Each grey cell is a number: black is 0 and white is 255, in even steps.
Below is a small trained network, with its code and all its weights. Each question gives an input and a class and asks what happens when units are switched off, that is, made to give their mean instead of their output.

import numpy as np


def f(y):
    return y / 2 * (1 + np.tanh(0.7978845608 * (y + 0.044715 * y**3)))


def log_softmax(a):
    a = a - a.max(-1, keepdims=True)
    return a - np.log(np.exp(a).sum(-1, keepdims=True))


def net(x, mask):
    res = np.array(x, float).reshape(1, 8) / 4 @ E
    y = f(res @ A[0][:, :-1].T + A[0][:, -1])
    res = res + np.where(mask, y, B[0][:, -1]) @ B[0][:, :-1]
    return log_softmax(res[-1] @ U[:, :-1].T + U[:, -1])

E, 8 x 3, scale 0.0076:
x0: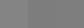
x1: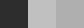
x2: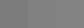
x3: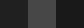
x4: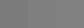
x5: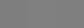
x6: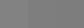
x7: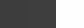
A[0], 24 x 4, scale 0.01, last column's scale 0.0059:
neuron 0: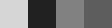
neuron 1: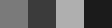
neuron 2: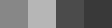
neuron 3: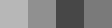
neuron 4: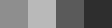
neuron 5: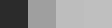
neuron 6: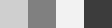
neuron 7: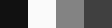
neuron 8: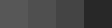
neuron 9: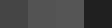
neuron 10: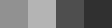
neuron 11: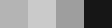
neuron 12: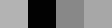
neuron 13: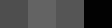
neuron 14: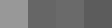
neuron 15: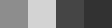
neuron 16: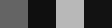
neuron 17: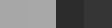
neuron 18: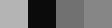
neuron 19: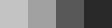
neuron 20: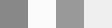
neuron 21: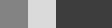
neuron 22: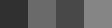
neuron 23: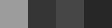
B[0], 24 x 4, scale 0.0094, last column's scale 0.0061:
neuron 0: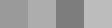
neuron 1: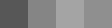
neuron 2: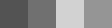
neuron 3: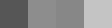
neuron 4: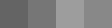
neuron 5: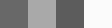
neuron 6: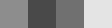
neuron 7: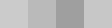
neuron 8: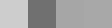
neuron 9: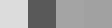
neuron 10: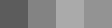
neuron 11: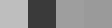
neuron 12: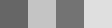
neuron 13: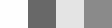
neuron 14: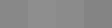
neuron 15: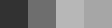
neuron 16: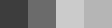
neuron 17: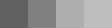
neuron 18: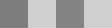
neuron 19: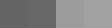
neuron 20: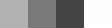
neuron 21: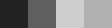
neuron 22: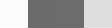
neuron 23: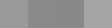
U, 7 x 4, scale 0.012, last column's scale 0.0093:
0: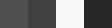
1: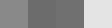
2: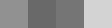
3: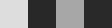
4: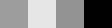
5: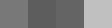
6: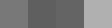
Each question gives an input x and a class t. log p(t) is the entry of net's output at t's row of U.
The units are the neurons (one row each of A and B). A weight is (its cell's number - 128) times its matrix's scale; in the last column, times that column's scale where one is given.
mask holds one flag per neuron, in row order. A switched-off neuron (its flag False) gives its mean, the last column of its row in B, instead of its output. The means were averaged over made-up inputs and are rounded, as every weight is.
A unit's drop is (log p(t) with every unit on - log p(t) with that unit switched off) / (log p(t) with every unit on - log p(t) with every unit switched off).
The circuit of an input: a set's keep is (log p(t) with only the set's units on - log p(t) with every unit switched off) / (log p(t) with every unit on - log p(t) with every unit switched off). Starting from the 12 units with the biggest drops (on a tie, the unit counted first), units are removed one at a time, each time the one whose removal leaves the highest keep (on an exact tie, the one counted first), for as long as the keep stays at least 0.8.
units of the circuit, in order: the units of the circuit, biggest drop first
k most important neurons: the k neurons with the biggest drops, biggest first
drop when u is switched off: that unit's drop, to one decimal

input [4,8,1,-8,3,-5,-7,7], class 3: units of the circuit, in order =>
neuron 6; neuron 20
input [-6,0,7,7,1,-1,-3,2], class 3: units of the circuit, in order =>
neuron 22; neuron 9; neuron 13
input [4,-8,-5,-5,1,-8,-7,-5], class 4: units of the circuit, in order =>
neuron 0; neuron 18
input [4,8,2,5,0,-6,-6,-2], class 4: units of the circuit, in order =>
neuron 7
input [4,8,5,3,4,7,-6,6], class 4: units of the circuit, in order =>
neuron 7; neuron 5
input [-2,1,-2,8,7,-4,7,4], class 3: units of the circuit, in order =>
neuron 22; neuron 9
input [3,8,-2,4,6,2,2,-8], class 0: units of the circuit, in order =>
neuron 21; neuron 15
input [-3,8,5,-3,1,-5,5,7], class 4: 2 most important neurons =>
neuron 5; neuron 7
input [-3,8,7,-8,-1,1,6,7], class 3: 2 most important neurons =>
neuron 6; neuron 20
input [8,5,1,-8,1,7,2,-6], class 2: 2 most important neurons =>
neuron 20; neuron 22
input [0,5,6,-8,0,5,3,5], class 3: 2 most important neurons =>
neuron 6; neuron 11
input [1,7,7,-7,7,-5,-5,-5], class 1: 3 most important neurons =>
neuron 20; neuron 22; neuron 11
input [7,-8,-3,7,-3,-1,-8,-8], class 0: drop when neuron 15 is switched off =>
0.1
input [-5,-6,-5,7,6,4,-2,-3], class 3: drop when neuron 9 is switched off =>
0.2
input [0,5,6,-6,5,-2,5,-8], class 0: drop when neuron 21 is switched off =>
0.2
